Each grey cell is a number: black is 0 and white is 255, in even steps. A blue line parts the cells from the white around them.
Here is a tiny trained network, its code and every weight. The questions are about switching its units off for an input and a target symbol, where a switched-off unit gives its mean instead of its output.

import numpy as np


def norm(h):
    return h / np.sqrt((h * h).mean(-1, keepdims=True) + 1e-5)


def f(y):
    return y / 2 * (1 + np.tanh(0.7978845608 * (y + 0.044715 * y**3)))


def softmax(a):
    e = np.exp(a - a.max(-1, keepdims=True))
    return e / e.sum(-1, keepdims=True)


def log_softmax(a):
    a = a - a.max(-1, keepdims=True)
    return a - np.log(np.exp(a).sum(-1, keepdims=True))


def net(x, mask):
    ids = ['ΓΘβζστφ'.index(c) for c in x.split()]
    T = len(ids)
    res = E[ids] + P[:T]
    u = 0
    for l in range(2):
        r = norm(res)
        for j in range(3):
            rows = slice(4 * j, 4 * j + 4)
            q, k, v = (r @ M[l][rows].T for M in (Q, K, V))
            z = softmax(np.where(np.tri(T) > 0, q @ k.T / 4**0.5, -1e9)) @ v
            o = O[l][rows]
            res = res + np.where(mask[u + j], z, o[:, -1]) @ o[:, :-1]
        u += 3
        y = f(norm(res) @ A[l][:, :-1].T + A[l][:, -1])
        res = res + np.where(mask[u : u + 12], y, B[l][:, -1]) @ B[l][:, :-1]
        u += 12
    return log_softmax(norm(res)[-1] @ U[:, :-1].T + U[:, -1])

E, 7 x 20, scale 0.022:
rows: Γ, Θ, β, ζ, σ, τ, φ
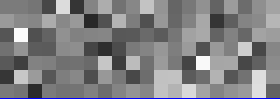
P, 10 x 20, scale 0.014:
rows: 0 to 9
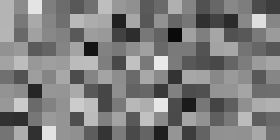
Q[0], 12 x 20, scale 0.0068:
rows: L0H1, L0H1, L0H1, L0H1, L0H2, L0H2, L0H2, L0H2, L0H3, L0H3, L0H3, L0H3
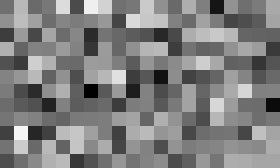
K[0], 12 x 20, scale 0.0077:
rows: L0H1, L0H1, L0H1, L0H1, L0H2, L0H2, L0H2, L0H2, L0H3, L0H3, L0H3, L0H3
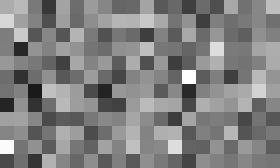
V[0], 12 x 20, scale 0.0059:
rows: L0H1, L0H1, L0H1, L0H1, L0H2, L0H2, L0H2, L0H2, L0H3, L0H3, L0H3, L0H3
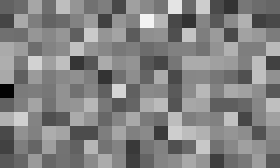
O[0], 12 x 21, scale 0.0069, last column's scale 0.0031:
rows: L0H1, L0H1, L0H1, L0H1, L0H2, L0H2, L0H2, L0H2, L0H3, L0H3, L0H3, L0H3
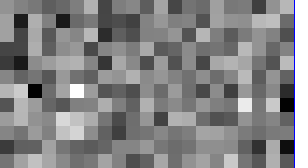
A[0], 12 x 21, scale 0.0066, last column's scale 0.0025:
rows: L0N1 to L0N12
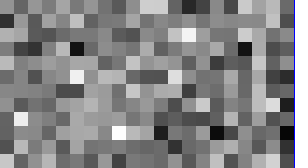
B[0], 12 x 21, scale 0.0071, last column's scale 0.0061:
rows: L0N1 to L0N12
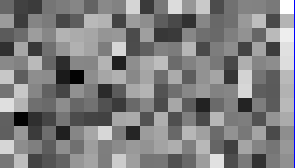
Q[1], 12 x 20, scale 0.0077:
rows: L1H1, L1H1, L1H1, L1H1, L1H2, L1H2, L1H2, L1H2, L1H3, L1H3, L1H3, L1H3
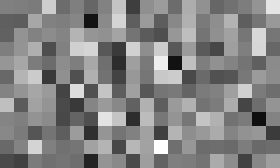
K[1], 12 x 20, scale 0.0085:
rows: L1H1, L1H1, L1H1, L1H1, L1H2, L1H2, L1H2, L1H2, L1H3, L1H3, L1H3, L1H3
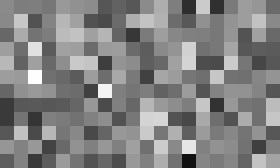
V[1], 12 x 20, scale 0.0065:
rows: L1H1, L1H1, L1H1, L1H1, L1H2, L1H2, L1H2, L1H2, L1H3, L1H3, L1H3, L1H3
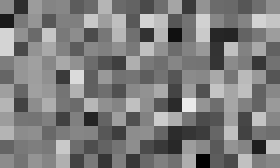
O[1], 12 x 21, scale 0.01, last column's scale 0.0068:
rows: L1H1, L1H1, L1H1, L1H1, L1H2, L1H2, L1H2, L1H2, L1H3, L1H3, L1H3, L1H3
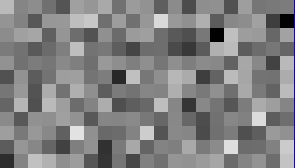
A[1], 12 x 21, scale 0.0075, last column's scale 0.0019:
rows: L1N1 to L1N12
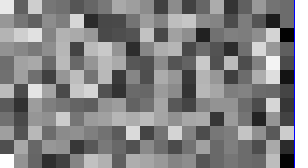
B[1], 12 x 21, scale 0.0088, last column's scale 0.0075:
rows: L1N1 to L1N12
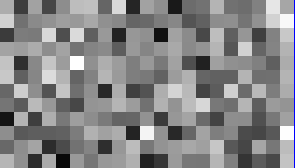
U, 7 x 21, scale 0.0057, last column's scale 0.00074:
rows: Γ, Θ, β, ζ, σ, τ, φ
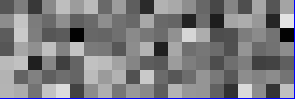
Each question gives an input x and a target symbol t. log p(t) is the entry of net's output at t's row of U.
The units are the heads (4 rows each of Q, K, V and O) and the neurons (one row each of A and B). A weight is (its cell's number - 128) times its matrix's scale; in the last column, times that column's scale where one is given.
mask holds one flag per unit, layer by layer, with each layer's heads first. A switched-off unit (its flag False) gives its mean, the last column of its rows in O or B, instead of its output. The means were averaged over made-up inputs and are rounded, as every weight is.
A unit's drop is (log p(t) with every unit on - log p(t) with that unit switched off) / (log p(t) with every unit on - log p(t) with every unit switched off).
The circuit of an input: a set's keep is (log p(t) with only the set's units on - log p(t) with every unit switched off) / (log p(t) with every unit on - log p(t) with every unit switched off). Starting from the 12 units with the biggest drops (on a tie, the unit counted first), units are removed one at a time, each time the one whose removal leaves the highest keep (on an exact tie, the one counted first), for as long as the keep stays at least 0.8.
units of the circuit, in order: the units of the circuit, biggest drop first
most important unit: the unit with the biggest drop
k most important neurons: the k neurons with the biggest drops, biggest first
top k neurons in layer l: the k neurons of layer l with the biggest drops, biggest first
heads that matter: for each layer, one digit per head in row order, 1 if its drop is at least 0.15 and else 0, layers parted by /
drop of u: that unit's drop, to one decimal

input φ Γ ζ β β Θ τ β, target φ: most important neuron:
L1N6
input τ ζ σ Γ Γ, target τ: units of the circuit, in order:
L1H3, L1H2, L1N1, L0H1
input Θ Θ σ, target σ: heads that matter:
010 / 001
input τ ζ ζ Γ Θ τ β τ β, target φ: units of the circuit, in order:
L1H3, L1N4, L1H1
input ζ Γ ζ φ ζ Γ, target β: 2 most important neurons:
L0N1, L0N7
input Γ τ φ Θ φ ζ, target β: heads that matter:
001 / 000
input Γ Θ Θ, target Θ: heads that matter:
000 / 100
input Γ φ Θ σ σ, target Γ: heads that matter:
010 / 000
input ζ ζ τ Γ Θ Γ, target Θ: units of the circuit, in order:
L1H1, L0H3
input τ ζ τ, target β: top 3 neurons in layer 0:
L0N8, L0N6, L0N12
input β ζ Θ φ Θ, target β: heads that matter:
001 / 001
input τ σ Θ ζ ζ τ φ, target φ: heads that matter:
000 / 001
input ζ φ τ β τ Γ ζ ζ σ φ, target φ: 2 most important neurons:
L0N6, L1N4
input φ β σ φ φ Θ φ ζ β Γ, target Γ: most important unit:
L0N4
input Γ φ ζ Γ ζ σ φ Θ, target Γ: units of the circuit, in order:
L1N7, L1H1
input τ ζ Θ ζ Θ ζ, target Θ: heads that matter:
011 / 100
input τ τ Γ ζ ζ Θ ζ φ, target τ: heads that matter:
000 / 011
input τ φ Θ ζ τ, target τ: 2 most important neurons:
L1N10, L1N1
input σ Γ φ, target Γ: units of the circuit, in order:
L0N4, L1H1
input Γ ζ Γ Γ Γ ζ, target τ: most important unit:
L0H1
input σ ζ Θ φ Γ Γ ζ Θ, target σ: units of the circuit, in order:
L1H3, L1N12, L0N5
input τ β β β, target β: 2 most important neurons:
L0N9, L0N6
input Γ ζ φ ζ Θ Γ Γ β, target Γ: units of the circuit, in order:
L0H2, L1N7, L1H1
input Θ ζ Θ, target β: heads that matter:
001 / 100
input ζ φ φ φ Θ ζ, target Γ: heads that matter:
101 / 110
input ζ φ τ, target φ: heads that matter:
000 / 000
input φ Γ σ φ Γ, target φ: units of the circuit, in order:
L1H3
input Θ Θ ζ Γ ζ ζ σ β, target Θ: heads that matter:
000 / 100
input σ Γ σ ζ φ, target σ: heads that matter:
000 / 001
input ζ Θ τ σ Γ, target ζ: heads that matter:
000 / 001
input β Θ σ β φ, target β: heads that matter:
001 / 001
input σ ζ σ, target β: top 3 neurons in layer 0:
L0N4, L0N5, L0N2
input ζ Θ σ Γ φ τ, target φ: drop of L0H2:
0.2
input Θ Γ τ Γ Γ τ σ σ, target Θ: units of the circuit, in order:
L1H1
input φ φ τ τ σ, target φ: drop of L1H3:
0.3
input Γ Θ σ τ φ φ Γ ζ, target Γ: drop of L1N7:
0.3
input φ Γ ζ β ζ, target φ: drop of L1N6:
0.1
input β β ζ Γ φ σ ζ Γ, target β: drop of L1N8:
0.0
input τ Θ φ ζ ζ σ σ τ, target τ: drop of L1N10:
0.2
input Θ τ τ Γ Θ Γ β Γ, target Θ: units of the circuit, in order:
L1H1
